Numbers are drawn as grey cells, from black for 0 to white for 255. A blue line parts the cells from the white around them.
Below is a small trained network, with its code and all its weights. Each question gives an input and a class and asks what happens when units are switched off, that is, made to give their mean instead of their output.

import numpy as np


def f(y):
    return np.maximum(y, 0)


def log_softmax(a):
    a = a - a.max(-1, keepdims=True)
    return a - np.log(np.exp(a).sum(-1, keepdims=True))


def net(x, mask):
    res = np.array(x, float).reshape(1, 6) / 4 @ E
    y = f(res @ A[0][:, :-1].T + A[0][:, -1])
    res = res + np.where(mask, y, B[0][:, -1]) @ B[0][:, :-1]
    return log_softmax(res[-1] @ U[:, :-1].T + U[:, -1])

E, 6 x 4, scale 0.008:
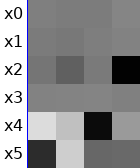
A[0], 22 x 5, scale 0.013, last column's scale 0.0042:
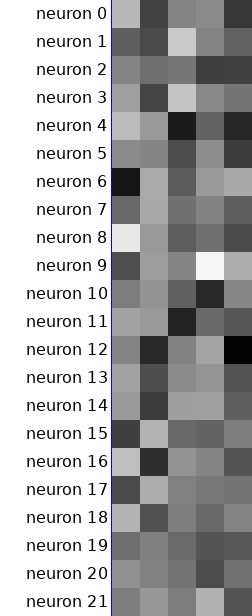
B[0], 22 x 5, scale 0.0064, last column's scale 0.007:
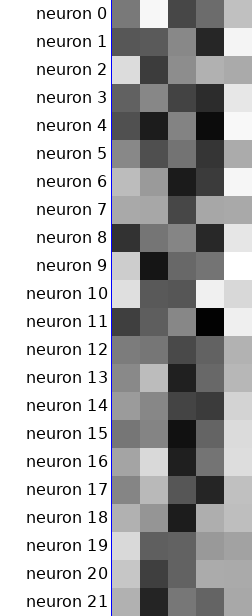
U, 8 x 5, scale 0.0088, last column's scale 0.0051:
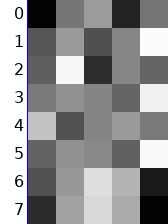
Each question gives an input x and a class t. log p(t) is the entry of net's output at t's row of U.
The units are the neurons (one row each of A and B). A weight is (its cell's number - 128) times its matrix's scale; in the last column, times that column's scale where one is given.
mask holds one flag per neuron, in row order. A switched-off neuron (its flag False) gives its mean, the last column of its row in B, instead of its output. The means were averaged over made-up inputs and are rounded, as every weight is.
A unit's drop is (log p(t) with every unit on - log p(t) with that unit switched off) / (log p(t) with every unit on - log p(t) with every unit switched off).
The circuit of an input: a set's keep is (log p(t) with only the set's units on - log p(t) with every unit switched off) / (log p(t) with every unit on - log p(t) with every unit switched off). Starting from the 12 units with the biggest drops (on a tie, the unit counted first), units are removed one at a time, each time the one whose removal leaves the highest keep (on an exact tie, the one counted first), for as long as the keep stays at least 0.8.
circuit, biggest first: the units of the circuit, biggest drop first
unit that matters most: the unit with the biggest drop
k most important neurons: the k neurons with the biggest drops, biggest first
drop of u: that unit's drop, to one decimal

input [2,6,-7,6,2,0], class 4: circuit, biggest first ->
neuron 9; neuron 21
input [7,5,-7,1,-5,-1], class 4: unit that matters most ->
neuron 9
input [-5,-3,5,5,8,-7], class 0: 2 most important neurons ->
neuron 4; neuron 8
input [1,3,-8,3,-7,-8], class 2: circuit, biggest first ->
neuron 16; neuron 0
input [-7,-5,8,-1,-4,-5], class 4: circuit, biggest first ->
neuron 2; neuron 10
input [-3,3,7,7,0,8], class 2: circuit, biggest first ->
neuron 15; neuron 4
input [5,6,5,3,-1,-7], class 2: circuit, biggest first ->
neuron 16; neuron 0; neuron 18
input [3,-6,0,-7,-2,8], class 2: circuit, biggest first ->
neuron 6; neuron 4
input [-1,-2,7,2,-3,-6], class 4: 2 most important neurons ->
neuron 2; neuron 20
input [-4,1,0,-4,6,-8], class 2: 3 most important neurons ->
neuron 16; neuron 0; neuron 18
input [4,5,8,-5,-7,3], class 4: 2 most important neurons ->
neuron 10; neuron 2
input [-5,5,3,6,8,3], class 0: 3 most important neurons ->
neuron 4; neuron 11; neuron 8
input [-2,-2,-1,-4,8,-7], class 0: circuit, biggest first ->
neuron 4; neuron 8
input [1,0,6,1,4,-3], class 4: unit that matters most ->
neuron 10
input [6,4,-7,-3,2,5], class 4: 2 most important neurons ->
neuron 9; neuron 21
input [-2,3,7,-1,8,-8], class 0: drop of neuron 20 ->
-0.1
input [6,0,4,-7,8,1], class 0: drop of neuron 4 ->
0.2
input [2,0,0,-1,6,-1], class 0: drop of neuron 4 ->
0.1
